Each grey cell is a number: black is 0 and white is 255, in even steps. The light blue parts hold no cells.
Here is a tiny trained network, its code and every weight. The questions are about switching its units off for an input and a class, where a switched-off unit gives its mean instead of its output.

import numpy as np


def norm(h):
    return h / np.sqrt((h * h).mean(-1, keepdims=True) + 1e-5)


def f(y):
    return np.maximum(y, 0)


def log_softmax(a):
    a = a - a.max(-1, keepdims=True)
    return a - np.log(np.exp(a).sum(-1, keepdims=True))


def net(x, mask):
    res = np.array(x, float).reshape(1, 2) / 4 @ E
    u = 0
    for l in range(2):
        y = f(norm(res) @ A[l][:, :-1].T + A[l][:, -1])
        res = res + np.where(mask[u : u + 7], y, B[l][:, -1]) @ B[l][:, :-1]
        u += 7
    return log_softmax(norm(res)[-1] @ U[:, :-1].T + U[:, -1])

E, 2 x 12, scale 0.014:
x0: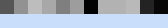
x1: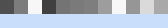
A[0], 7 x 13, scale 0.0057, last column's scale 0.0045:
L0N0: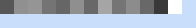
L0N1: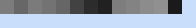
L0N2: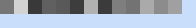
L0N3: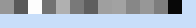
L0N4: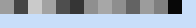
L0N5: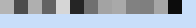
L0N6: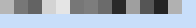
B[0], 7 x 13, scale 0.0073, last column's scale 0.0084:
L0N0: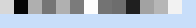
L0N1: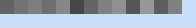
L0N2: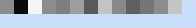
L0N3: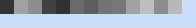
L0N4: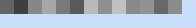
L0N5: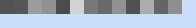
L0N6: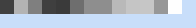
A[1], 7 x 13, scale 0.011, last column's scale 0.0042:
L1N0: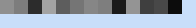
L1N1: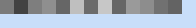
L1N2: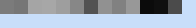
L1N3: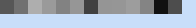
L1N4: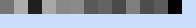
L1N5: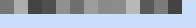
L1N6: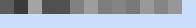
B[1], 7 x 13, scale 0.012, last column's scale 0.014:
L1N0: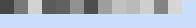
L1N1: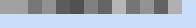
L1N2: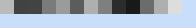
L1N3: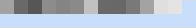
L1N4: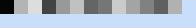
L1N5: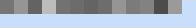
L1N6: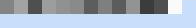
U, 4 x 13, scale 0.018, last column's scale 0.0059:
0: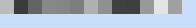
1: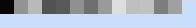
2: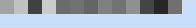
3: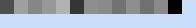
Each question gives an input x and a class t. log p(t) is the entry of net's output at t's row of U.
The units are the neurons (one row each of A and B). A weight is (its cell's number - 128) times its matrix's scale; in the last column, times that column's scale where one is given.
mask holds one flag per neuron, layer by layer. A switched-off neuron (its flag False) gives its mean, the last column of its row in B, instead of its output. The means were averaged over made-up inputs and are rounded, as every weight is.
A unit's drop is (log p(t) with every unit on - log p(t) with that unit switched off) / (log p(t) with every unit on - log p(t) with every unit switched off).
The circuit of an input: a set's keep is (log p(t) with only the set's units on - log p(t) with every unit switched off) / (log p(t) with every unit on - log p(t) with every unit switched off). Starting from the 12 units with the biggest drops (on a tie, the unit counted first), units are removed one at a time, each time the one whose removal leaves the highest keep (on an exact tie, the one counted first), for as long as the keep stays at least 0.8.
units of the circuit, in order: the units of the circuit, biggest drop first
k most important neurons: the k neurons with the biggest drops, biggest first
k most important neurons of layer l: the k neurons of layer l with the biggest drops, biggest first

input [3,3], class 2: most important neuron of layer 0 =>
(L0N0)
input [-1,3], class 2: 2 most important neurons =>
(L1N6; L1N0)
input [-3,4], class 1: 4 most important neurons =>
(L1N2; L1N3; L0N0; L1N5)
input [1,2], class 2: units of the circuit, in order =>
(L1N6; L1N0)
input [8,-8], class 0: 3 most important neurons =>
(L1N2; L1N3; L0N0)
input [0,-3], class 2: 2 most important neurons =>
(L0N6; L1N0)
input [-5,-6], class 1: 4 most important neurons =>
(L0N0; L1N2; L1N0; L1N3)
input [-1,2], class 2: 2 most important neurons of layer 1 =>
(L1N6; L1N0)
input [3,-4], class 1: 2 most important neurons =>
(L0N2; L1N0)
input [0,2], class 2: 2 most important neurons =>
(L1N6; L1N0)
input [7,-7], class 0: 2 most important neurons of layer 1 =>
(L1N2; L1N3)
